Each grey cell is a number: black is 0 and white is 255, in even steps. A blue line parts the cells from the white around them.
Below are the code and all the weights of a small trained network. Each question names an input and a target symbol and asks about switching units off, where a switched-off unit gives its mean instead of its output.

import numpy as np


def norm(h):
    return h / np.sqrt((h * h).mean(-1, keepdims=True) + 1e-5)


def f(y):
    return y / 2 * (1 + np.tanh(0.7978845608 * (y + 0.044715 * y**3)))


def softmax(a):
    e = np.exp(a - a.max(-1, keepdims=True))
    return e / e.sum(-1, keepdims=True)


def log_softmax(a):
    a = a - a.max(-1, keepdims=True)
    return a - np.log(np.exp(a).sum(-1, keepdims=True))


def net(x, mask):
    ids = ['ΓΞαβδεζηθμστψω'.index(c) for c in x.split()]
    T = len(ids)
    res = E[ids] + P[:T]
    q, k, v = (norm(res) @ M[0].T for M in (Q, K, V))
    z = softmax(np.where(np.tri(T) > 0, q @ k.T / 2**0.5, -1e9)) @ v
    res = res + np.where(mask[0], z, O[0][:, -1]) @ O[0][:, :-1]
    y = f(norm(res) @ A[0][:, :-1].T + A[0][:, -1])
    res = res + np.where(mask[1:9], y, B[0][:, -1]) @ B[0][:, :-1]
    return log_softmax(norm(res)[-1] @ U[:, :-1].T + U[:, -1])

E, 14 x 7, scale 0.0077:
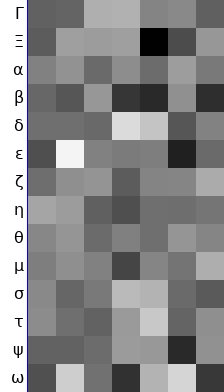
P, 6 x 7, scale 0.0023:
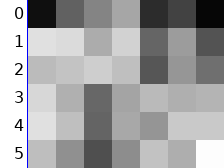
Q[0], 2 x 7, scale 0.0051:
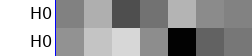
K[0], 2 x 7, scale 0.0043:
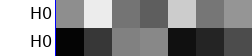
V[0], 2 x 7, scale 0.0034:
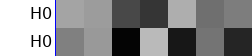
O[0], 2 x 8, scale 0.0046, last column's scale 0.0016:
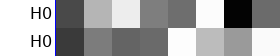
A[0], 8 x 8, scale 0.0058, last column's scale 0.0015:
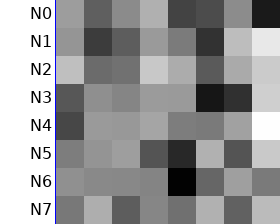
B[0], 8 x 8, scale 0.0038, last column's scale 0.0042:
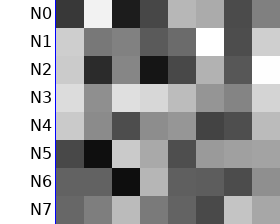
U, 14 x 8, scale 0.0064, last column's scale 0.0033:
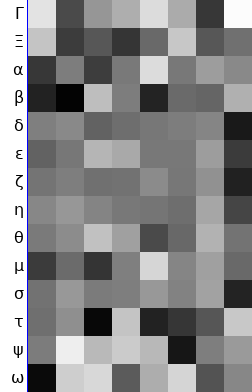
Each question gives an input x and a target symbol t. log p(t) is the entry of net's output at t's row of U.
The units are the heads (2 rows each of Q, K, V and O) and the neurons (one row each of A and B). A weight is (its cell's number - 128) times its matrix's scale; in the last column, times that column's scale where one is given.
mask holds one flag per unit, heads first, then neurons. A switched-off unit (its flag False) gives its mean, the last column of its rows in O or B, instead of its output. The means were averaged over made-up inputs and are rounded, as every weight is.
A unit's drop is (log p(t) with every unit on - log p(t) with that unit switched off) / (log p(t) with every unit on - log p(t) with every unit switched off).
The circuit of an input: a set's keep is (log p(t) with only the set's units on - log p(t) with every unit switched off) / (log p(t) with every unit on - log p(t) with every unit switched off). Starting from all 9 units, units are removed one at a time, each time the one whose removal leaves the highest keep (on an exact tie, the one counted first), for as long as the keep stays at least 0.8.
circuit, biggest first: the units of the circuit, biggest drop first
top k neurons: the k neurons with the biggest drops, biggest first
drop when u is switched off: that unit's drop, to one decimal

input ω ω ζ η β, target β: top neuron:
(N5)
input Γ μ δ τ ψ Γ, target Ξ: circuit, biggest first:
(H0, N2, N3, N0)
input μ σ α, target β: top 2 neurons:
(N5, N3)
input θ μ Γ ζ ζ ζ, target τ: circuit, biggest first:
(H0, N6, N2)
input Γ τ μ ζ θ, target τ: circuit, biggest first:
(H0, N6, N1)
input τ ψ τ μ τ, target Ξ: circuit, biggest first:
(N2, N3)
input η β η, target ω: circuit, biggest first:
(H0, N2, N4)
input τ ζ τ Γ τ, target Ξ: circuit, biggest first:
(N2, H0)
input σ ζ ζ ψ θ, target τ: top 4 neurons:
(N6, N3, N1, N2)
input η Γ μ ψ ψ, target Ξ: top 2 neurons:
(N2, N1)
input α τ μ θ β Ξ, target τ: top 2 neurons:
(N6, N4)
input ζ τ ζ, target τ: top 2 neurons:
(N6, N2)
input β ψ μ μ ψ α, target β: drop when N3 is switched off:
0.1
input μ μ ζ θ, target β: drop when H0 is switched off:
0.8
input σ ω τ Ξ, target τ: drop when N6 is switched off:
0.3
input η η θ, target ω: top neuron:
(N3)
